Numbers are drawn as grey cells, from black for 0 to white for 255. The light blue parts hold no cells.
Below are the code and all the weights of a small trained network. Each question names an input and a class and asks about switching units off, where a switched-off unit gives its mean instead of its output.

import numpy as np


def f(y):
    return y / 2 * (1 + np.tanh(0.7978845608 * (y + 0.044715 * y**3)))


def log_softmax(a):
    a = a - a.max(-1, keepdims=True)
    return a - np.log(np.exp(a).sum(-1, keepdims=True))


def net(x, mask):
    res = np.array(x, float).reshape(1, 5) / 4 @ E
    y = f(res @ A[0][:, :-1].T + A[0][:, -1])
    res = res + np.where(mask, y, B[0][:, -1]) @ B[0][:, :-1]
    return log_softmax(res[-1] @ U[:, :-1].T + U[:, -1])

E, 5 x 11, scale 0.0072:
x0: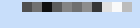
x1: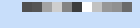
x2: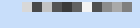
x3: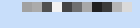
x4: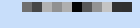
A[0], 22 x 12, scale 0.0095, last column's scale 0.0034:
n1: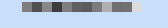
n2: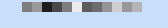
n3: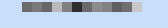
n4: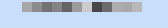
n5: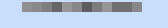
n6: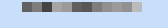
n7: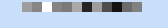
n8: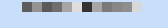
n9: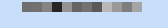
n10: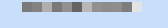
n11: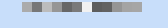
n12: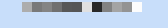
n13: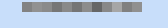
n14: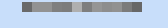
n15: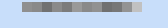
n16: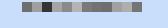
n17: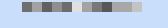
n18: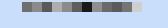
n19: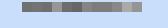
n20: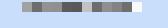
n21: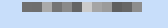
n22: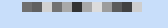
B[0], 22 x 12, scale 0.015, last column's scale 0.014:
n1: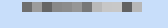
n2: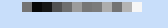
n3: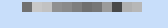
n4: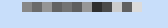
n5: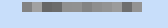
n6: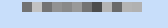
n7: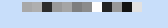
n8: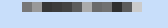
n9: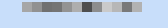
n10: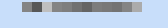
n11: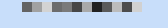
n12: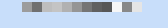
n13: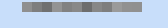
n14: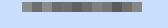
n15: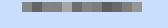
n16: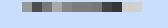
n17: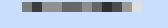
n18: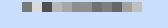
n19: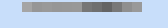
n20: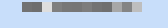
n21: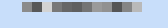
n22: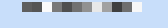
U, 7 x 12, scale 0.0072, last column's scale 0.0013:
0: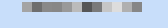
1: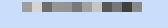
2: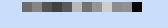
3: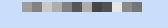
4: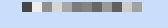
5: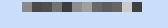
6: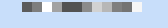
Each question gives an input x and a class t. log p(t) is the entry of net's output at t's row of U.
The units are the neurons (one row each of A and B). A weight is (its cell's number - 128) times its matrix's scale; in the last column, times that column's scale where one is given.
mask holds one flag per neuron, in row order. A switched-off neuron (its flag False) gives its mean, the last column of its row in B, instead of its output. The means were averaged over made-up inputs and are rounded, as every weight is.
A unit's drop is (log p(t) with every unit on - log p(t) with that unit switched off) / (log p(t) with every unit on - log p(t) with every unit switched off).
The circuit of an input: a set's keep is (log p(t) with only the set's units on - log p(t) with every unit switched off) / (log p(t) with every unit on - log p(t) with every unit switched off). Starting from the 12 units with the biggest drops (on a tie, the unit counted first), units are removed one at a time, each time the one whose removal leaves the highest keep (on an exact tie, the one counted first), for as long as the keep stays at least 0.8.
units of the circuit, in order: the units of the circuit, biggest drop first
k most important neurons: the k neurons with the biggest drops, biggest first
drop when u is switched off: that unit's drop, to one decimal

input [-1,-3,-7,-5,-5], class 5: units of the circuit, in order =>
n2
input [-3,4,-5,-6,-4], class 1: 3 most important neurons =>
n7, n8, n20
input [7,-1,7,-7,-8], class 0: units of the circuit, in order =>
n2, n9, n12
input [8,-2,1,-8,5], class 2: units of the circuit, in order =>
n12, n9
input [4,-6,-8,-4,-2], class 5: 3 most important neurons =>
n16, n8, n2
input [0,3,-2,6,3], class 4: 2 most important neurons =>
n3, n4
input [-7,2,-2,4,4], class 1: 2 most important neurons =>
n7, n18
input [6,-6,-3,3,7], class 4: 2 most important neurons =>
n18, n6
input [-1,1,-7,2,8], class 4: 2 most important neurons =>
n18, n3
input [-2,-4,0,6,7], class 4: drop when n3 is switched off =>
0.2
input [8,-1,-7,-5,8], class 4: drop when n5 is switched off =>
-0.1
